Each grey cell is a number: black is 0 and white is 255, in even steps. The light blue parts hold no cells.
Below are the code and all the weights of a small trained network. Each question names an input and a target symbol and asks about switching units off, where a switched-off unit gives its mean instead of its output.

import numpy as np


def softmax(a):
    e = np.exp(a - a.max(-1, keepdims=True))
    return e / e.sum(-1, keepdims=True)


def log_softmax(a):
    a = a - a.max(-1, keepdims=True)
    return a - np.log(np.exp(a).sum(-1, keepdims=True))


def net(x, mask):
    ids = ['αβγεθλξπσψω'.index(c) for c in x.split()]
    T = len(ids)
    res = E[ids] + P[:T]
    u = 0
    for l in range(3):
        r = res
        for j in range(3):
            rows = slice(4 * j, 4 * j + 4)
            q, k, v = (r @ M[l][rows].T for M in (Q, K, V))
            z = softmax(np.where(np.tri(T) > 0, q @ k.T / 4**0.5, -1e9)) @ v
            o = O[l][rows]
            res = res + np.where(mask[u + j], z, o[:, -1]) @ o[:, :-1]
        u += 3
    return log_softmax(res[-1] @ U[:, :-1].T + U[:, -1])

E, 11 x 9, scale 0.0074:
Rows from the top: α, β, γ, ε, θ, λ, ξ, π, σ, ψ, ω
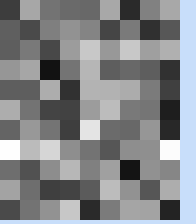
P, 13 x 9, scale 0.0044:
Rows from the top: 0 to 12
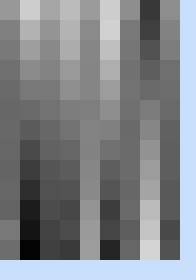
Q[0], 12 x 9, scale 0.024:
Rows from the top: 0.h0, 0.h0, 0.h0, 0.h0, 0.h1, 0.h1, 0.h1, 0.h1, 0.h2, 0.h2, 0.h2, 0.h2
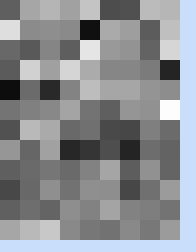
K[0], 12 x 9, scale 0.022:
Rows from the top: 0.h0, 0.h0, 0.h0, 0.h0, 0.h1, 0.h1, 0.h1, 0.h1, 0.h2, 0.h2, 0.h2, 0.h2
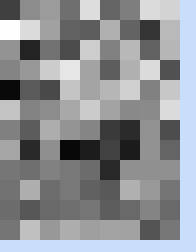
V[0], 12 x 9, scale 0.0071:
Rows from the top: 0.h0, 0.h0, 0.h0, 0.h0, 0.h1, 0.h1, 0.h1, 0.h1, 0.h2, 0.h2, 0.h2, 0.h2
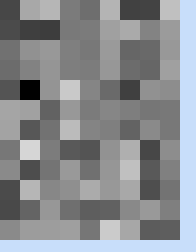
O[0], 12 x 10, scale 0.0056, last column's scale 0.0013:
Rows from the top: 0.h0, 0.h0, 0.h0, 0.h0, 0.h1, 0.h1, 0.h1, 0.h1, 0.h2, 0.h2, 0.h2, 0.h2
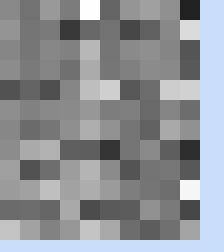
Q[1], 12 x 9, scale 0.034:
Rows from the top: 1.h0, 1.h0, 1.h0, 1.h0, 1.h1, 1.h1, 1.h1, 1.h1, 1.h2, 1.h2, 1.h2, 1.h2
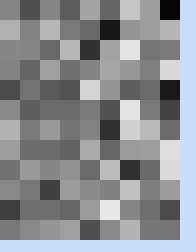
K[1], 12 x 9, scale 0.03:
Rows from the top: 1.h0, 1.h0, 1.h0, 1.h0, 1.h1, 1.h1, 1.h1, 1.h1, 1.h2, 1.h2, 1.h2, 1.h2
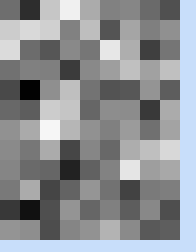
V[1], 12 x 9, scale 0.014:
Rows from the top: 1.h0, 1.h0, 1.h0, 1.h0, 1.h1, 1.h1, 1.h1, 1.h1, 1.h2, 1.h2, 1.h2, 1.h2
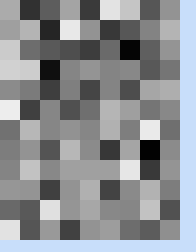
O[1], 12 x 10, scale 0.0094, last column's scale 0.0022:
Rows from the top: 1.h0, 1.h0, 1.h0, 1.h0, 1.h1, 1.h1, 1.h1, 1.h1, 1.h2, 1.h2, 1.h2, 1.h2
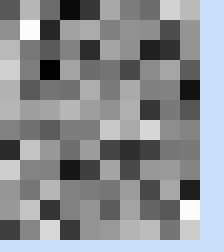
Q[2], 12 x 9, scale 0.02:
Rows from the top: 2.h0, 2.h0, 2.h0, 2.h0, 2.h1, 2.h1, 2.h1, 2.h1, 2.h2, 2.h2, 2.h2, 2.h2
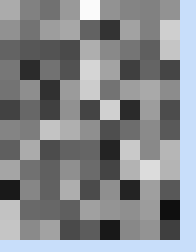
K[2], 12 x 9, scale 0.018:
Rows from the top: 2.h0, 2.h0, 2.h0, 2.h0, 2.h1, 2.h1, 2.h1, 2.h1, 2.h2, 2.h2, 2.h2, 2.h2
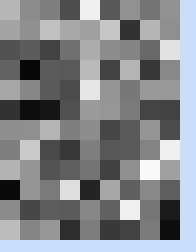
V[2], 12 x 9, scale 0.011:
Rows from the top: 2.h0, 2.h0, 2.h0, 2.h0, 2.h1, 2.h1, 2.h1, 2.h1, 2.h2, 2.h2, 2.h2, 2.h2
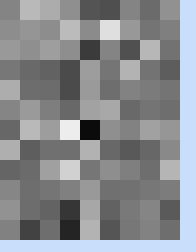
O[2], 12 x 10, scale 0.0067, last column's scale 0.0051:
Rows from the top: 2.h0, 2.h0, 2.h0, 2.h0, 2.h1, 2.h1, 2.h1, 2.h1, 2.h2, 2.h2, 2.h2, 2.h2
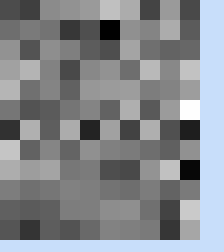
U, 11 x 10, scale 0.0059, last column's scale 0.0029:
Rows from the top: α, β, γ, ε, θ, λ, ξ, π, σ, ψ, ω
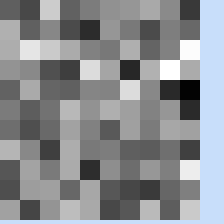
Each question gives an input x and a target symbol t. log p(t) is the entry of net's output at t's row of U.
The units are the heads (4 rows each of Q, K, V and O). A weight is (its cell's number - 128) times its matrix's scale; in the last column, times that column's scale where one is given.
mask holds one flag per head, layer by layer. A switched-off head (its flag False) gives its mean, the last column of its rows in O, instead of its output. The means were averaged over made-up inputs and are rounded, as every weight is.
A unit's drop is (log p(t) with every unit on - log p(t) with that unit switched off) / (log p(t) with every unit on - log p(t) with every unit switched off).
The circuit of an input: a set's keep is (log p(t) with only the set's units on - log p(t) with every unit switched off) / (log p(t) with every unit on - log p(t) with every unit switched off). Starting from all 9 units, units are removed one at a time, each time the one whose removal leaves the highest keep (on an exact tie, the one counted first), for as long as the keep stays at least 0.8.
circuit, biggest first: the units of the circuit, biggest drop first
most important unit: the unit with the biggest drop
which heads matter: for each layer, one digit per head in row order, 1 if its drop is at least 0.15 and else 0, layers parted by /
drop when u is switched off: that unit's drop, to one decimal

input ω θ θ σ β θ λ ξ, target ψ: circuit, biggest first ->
1.h1, 0.h2
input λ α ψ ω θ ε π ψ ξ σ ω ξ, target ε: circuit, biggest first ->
0.h1, 2.h0, 2.h2
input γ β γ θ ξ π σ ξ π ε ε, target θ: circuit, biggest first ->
1.h0, 2.h2
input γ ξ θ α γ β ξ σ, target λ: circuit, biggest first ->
1.h1, 2.h0
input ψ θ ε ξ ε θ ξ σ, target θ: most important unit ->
1.h2
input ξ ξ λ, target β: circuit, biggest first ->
1.h0, 1.h2, 2.h0
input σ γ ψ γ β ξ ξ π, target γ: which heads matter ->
000 / 110 / 001
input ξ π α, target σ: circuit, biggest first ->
1.h1, 2.h1
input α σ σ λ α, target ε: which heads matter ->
110 / 001 / 101
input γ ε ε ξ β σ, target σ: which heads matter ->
011 / 111 / 010
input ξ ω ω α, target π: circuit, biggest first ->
1.h2, 1.h0
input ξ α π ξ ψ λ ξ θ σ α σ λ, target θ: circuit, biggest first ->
1.h0, 2.h2
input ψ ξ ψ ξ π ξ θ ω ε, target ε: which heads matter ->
010 / 110 / 101
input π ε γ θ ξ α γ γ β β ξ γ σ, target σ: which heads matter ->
111 / 101 / 010
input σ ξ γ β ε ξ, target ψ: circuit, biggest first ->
1.h1
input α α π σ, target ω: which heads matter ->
110 / 100 / 000
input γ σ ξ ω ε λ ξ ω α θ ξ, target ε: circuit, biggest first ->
1.h0, 2.h2, 0.h1
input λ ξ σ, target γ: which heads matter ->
101 / 110 / 001
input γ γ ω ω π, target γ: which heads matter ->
010 / 110 / 001
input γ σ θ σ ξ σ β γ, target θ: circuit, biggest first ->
0.h1, 1.h1, 1.h0, 2.h2
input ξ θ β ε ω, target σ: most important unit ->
0.h0
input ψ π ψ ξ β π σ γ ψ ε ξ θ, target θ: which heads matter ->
010 / 110 / 001
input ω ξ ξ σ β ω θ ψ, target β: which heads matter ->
000 / 100 / 000
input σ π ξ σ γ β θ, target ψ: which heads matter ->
000 / 010 / 000
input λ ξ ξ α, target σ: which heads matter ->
001 / 011 / 010
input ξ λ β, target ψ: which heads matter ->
000 / 010 / 000
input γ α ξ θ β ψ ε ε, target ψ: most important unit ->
1.h1
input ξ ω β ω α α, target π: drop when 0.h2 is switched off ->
0.2
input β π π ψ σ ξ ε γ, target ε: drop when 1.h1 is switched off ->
0.1
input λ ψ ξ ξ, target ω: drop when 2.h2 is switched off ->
0.0
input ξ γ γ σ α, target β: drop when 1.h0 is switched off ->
0.2
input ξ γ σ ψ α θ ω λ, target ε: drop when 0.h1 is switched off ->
0.2
